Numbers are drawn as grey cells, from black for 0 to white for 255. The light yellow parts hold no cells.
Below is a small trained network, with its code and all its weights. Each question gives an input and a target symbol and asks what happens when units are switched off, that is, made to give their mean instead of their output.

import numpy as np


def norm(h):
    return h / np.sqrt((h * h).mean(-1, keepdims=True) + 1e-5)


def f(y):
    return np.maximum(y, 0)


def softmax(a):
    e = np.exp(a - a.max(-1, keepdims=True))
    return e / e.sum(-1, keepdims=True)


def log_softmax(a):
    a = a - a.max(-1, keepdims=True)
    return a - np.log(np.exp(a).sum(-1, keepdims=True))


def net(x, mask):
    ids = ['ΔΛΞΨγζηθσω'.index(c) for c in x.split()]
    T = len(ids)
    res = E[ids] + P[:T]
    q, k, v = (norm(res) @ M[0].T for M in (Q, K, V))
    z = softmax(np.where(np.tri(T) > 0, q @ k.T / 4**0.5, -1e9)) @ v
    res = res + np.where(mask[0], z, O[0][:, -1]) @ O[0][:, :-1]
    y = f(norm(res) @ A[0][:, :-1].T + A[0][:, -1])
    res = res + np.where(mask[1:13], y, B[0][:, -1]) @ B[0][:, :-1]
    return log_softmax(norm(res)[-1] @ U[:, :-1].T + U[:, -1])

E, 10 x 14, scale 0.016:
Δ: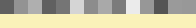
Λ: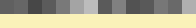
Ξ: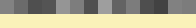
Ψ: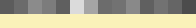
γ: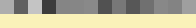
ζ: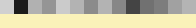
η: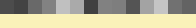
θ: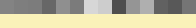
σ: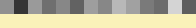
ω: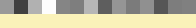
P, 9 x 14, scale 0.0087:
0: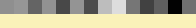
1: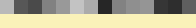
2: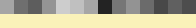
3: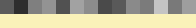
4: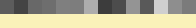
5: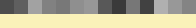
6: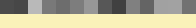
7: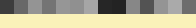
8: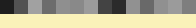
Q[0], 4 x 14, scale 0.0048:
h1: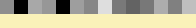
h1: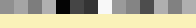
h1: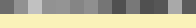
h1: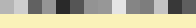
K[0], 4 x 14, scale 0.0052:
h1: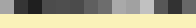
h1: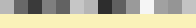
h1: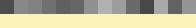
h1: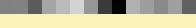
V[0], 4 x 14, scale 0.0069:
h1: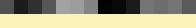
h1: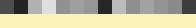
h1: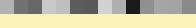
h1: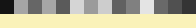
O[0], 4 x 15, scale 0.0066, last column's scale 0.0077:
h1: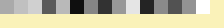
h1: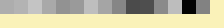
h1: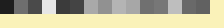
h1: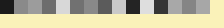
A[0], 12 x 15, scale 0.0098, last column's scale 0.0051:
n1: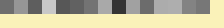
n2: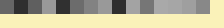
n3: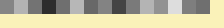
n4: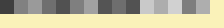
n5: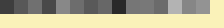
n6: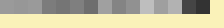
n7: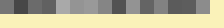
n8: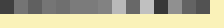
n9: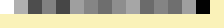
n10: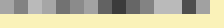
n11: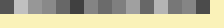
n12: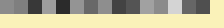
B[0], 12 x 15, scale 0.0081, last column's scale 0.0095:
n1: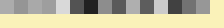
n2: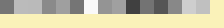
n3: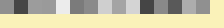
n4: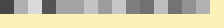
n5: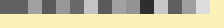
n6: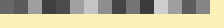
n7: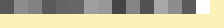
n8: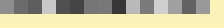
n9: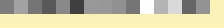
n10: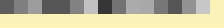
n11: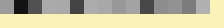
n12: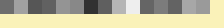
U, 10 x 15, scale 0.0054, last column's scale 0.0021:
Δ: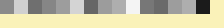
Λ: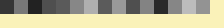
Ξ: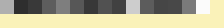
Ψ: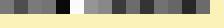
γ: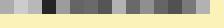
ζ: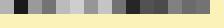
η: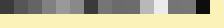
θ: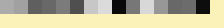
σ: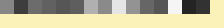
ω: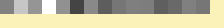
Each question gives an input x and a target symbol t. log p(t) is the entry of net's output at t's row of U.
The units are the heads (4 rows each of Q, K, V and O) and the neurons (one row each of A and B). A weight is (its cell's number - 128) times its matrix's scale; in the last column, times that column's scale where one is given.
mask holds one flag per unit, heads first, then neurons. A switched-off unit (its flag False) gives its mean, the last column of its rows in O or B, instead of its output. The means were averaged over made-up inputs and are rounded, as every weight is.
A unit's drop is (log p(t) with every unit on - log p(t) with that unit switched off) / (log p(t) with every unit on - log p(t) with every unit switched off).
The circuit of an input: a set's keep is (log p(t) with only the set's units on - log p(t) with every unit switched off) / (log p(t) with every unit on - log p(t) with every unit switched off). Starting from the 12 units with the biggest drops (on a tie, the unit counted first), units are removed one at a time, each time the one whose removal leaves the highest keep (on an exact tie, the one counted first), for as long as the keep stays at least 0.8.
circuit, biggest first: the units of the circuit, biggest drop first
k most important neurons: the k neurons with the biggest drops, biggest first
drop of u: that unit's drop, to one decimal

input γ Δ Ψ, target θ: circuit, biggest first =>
(h1; n9; n5)
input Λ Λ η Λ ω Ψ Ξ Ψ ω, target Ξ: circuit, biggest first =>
(h1; n2; n4)
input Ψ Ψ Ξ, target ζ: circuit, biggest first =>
(h1; n10)
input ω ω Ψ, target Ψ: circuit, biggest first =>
(h1; n2)
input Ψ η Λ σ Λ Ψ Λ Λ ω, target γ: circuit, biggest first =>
(h1; n11)
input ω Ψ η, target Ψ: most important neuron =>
(n6)
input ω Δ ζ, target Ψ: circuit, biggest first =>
(h1; n10; n2)
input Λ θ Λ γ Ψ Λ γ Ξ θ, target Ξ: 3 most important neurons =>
(n2; n4; n11)
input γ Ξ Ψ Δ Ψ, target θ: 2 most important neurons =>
(n9; n2)
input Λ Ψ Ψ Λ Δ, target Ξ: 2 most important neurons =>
(n2; n4)
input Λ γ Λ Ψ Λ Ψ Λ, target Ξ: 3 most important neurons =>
(n2; n4; n11)
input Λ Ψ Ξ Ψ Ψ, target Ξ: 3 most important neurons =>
(n2; n4; n11)
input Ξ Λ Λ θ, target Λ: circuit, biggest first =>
(h1; n2)
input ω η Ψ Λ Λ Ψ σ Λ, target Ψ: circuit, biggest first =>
(h1)
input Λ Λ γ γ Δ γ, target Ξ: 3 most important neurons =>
(n2; n4; n11)
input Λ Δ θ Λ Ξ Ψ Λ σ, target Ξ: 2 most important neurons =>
(n2; n4)
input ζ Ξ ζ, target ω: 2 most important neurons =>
(n2; n1)
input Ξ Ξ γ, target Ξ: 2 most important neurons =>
(n4; n2)
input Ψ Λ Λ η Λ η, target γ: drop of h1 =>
0.9
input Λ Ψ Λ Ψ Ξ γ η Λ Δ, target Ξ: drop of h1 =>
0.7
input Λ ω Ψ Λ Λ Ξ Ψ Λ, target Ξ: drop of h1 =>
1.1
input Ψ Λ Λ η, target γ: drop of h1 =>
0.7
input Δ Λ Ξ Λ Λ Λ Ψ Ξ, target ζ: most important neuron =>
(n3)
